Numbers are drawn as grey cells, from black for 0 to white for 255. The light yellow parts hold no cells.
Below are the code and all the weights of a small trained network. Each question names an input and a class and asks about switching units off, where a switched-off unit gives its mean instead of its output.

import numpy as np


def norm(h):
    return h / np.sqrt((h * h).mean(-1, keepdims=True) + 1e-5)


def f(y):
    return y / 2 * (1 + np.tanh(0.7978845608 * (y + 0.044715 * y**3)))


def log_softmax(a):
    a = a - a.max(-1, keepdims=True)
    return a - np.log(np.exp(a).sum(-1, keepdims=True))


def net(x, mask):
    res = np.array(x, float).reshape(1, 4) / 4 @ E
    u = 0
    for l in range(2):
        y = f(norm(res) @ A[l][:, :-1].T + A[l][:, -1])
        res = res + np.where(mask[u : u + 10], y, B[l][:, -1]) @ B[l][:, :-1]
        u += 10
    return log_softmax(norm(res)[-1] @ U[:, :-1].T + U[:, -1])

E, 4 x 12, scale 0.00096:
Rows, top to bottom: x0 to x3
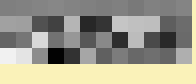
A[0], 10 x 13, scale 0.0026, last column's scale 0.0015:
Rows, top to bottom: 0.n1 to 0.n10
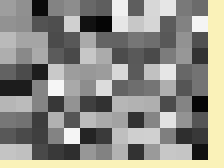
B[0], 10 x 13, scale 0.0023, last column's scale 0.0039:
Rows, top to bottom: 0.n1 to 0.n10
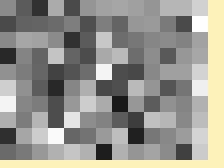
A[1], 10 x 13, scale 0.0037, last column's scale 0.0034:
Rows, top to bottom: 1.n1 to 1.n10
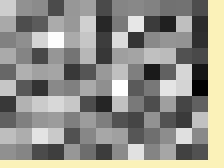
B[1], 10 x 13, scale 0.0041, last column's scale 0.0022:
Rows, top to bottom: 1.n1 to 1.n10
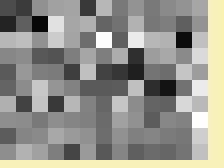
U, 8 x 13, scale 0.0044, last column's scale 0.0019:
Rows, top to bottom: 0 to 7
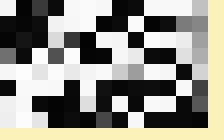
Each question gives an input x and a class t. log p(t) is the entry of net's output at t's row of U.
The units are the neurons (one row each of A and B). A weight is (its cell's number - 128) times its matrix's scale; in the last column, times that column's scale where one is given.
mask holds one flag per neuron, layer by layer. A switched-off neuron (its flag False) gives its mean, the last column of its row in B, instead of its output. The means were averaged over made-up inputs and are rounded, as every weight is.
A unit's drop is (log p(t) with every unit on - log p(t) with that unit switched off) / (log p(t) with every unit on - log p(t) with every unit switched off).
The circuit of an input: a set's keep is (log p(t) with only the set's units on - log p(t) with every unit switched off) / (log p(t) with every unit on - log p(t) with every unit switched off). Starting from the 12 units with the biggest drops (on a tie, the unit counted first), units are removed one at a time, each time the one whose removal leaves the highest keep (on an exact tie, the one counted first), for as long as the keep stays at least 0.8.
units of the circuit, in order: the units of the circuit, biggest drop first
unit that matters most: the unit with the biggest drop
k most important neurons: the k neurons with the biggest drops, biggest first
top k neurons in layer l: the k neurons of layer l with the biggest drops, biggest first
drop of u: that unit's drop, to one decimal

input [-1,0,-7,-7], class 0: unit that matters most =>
0.n5
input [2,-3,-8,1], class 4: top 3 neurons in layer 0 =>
0.n10, 0.n8, 0.n2
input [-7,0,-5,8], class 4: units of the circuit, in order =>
0.n10, 1.n3
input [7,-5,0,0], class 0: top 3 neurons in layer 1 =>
1.n6, 1.n3, 1.n7
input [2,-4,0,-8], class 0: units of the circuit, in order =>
1.n6, 0.n6
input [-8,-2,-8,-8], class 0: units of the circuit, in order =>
0.n6, 0.n5
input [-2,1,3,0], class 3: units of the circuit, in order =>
0.n1, 0.n6, 1.n7
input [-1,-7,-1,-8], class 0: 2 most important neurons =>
0.n5, 1.n6
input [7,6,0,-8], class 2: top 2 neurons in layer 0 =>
0.n5, 0.n10
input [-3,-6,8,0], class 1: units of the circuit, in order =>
0.n9, 0.n5, 1.n2
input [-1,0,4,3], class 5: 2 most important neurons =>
0.n6, 0.n2
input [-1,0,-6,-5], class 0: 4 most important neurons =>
0.n5, 0.n6, 0.n8, 0.n4
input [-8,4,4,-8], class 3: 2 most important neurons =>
0.n9, 1.n7
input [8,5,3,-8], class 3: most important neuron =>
1.n7
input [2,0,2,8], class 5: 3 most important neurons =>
0.n3, 0.n6, 0.n8
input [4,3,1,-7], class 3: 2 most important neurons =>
0.n9, 1.n7
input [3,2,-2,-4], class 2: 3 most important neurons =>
0.n9, 0.n5, 0.n2
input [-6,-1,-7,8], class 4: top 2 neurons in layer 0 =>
0.n10, 0.n6
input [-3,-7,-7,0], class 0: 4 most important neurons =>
0.n8, 0.n9, 0.n5, 0.n6
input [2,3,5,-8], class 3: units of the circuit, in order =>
1.n7
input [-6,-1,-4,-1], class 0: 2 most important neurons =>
0.n8, 0.n5
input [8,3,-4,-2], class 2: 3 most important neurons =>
0.n2, 0.n5, 0.n9
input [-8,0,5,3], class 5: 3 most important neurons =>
0.n6, 0.n2, 1.n5
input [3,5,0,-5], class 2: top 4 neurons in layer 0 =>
0.n2, 0.n9, 0.n10, 0.n5
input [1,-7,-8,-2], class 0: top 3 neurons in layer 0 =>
0.n8, 0.n9, 0.n5
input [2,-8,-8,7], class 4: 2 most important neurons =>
1.n3, 0.n10
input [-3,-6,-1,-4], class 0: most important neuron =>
1.n6
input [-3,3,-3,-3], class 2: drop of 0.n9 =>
0.2
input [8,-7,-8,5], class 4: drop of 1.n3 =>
0.2
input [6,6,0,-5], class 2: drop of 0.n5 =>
0.2
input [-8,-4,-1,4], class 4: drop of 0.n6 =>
0.0
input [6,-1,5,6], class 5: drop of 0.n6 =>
0.1
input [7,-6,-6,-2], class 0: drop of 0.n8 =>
0.1
